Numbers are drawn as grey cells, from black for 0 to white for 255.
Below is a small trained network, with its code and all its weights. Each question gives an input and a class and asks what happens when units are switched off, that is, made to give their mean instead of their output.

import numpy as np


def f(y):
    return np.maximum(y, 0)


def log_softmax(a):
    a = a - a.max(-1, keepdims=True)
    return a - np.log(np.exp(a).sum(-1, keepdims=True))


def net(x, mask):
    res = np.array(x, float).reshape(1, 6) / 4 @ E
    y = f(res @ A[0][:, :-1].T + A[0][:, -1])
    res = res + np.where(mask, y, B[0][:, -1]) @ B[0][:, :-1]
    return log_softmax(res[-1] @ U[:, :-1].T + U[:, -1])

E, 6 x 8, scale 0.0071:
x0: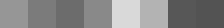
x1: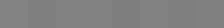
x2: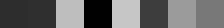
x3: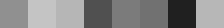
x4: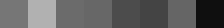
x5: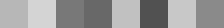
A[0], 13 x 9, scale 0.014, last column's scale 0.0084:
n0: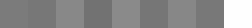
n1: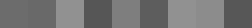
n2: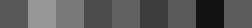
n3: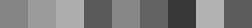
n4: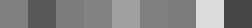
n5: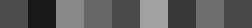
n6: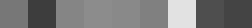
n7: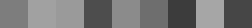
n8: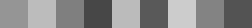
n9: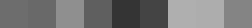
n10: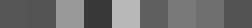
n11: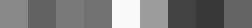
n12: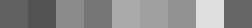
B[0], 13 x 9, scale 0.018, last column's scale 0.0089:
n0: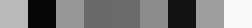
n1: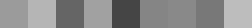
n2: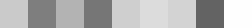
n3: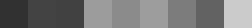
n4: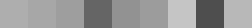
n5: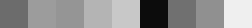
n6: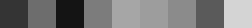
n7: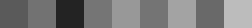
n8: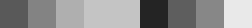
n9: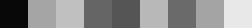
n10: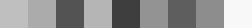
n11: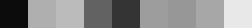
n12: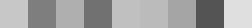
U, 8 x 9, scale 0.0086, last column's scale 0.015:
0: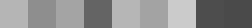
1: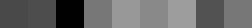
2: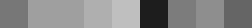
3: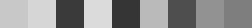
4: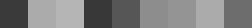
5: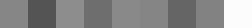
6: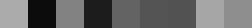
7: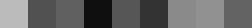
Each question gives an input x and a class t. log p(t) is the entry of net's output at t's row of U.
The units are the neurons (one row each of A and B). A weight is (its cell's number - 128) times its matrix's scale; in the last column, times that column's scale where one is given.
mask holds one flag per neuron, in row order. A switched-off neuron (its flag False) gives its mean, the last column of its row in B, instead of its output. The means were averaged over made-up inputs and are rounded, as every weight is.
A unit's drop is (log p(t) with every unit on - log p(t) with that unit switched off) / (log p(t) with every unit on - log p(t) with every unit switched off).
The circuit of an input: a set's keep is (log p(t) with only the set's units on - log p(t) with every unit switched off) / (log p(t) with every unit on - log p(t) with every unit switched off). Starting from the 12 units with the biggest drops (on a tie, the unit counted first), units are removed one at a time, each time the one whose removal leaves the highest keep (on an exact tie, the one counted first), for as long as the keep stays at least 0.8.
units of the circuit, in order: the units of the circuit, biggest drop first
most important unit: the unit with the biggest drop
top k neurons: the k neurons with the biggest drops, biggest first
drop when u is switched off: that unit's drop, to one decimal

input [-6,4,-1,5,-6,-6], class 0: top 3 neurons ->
[n12; n4; n11]
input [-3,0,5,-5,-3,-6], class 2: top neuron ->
[n5]
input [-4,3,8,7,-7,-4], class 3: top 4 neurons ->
[n10; n1; n2; n6]
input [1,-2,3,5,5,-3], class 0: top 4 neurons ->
[n2; n6; n8; n9]
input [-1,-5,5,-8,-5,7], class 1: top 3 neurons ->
[n6; n5; n2]
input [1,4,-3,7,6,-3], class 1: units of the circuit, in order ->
[n3; n7]
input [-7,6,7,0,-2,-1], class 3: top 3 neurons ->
[n10; n1; n11]
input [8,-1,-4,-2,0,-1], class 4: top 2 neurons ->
[n11; n10]
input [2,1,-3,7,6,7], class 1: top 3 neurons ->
[n3; n7; n5]
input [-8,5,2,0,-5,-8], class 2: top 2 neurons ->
[n5; n11]
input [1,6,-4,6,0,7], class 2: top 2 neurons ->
[n8; n6]
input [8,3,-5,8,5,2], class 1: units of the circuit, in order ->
[n7; n3]
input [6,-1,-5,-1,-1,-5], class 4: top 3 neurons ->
[n10; n11; n8]
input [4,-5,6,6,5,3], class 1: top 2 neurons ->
[n7; n3]
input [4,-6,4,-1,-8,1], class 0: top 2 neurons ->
[n12; n4]
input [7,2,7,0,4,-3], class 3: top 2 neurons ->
[n10; n9]
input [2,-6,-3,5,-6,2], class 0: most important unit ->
n4
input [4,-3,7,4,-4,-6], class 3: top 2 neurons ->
[n10; n8]
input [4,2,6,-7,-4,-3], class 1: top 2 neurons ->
[n6; n2]
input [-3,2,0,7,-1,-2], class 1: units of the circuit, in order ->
[n3]
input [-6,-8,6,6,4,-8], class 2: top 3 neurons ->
[n5; n6; n11]
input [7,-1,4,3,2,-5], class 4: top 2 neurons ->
[n11; n8]
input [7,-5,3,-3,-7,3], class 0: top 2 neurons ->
[n12; n9]
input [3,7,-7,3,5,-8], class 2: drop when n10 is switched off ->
0.3
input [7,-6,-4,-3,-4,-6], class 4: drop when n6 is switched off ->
0.0
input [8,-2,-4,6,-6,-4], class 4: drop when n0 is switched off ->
0.1
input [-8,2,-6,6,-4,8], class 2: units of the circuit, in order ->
[n8]
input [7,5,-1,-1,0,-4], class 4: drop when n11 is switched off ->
0.9
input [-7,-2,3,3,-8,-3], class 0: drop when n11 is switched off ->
0.2
